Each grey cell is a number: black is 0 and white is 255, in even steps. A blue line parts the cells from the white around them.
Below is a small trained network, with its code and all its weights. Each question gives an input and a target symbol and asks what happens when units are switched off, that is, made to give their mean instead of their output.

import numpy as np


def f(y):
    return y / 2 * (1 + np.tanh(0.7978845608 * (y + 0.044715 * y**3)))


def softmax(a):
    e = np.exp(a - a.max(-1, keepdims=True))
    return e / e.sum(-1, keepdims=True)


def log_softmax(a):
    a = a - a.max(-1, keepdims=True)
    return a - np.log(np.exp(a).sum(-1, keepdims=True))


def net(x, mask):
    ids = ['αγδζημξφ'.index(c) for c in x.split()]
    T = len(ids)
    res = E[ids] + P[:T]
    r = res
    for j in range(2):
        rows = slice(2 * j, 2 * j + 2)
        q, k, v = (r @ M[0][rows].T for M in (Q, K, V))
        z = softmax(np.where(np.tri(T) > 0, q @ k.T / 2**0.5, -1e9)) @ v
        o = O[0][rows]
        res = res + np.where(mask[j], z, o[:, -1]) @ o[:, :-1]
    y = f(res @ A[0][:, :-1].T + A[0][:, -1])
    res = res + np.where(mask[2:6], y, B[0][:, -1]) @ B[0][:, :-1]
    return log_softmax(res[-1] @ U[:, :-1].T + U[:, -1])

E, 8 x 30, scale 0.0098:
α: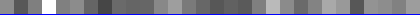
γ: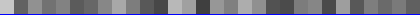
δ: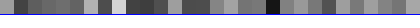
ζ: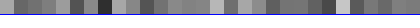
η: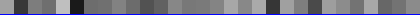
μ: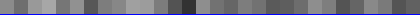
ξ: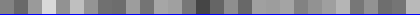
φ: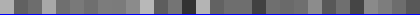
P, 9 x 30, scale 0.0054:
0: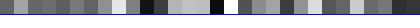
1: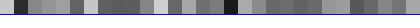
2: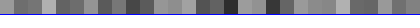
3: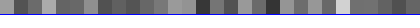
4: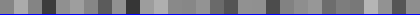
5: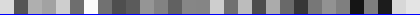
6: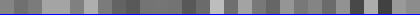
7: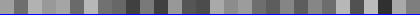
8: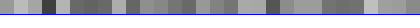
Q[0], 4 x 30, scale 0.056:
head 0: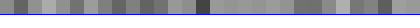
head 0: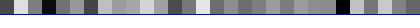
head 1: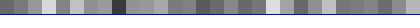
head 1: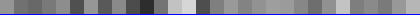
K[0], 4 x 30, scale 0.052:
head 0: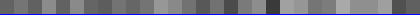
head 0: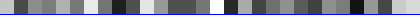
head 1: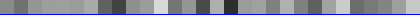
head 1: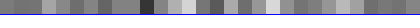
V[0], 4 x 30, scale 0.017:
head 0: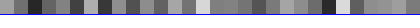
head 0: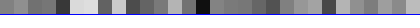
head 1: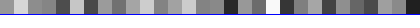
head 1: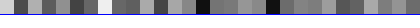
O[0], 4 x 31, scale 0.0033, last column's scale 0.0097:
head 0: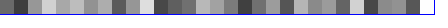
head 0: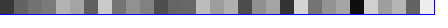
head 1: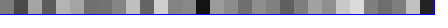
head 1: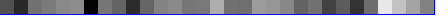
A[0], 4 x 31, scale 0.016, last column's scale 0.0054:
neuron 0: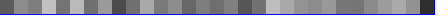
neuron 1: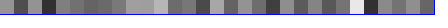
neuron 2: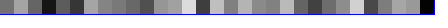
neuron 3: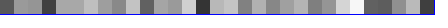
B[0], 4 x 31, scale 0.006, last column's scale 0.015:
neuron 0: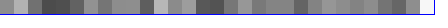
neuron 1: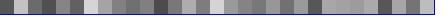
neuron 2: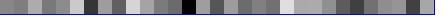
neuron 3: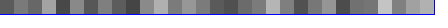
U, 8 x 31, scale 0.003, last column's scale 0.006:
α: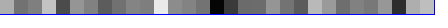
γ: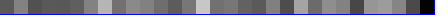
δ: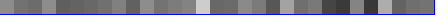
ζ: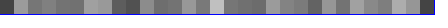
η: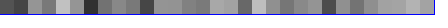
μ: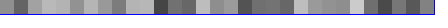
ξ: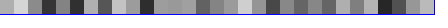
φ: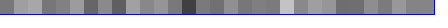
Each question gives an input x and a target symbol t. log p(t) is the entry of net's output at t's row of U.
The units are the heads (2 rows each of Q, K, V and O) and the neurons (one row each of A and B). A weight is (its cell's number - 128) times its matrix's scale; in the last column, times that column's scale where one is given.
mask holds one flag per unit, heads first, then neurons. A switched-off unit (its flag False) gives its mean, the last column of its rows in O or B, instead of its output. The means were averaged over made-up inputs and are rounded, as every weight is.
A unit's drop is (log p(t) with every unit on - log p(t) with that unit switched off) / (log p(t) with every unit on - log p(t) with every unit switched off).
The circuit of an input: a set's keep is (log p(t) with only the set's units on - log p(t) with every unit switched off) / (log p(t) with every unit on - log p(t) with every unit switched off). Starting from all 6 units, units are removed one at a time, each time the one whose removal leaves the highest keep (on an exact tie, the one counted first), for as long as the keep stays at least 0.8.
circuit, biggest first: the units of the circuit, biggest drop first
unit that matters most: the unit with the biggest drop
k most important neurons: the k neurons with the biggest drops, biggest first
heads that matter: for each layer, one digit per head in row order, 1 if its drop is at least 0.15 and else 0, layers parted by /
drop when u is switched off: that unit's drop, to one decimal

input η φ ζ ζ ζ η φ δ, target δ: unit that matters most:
head 1
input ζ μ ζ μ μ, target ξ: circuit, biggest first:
head 0; neuron 1
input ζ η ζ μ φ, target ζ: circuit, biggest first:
head 0; neuron 1; head 1
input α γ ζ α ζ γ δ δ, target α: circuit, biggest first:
head 1; neuron 3
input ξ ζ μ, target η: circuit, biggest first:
head 1; head 0; neuron 0
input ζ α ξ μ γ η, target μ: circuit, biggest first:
head 0; head 1
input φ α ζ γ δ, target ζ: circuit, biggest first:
neuron 1; head 1; head 0; neuron 3
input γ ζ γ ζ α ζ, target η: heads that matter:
01
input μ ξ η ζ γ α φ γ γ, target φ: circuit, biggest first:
neuron 2; head 0
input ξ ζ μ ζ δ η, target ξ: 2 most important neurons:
neuron 2; neuron 3
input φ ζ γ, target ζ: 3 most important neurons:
neuron 1; neuron 3; neuron 0
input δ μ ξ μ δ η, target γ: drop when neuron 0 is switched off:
0.1
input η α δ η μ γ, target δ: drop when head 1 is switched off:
1.0
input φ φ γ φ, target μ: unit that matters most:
head 1
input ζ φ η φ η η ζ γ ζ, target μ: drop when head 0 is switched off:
0.5
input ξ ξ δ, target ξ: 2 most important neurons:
neuron 2; neuron 3
